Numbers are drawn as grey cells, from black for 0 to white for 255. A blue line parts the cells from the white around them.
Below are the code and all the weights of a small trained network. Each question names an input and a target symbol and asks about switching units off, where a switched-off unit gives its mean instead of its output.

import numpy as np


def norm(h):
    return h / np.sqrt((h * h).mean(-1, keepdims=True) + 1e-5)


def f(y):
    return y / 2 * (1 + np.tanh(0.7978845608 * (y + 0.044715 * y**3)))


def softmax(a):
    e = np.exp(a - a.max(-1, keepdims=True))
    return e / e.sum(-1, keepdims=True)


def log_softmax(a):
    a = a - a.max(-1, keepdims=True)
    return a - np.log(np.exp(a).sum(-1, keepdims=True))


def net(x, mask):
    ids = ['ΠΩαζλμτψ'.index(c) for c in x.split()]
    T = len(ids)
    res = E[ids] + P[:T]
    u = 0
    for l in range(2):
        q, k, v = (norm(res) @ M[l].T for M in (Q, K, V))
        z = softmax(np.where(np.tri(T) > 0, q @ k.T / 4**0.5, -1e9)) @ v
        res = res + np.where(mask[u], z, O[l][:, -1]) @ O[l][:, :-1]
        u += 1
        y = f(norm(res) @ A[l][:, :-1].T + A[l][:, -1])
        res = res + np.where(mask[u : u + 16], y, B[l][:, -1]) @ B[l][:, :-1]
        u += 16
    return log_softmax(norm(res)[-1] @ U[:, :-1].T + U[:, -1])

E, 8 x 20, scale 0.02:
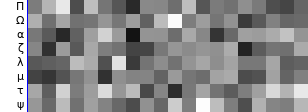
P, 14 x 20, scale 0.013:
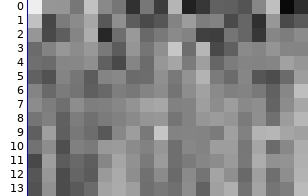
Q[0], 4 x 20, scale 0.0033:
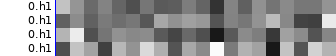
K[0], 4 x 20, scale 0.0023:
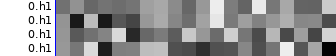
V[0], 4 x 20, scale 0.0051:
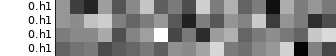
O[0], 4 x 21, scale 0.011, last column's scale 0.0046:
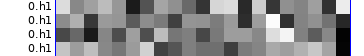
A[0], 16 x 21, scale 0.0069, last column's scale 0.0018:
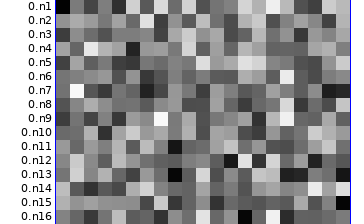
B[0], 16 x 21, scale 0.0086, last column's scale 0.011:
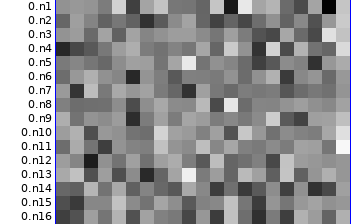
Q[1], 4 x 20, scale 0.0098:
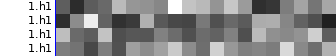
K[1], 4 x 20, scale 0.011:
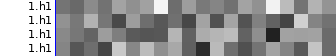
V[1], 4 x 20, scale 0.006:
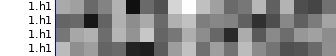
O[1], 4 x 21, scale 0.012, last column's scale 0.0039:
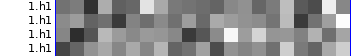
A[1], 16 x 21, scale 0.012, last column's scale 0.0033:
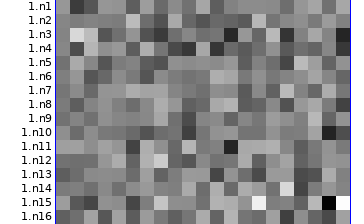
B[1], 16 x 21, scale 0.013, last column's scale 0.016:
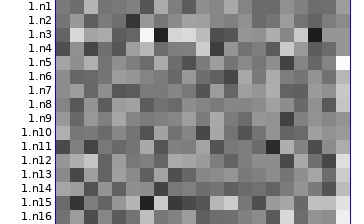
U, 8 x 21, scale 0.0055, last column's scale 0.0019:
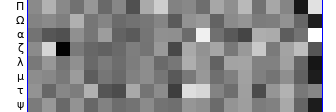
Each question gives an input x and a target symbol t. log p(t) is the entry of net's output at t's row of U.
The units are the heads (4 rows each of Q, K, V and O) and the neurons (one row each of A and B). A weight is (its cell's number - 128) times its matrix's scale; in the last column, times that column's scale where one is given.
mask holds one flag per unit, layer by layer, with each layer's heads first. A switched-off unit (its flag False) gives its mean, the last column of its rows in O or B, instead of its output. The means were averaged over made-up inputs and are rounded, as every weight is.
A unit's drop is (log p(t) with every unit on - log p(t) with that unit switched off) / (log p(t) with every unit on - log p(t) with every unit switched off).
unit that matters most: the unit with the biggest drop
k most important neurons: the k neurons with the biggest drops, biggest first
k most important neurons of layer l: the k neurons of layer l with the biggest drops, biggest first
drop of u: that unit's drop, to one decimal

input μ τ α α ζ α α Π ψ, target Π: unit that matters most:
1.h1
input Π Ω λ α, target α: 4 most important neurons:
0.n16; 0.n13; 1.n4; 0.n14
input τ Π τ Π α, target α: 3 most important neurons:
0.n16; 0.n14; 1.n4
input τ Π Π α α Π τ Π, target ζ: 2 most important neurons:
0.n12; 0.n10
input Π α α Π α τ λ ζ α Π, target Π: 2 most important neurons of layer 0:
0.n2; 0.n1
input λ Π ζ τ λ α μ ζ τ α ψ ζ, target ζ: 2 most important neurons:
0.n10; 1.n12
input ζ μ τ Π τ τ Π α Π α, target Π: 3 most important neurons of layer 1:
1.n12; 1.n15; 1.n7
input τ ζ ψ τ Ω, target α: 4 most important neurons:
0.n16; 0.n9; 0.n1; 0.n10
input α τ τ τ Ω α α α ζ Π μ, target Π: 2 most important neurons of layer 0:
0.n5; 0.n9
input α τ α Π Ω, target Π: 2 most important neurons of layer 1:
1.n3; 1.n15
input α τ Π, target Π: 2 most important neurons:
1.n3; 1.n15
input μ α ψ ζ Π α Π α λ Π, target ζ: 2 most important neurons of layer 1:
1.n7; 1.n5
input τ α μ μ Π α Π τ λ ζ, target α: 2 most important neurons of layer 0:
0.n10; 0.n1
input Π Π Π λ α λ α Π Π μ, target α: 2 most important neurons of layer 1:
1.n5; 1.n15
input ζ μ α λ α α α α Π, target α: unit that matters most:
0.n4
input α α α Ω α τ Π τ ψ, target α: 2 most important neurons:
0.n10; 0.n9
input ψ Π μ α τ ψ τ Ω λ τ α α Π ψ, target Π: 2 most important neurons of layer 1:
1.n12; 1.n15
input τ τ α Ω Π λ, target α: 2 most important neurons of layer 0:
0.n1; 0.n10
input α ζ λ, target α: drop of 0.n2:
0.2
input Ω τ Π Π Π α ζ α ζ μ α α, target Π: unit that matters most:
1.h1
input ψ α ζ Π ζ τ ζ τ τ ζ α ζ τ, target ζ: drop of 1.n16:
-0.1
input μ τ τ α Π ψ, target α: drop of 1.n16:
0.1
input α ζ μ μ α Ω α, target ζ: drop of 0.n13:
0.0
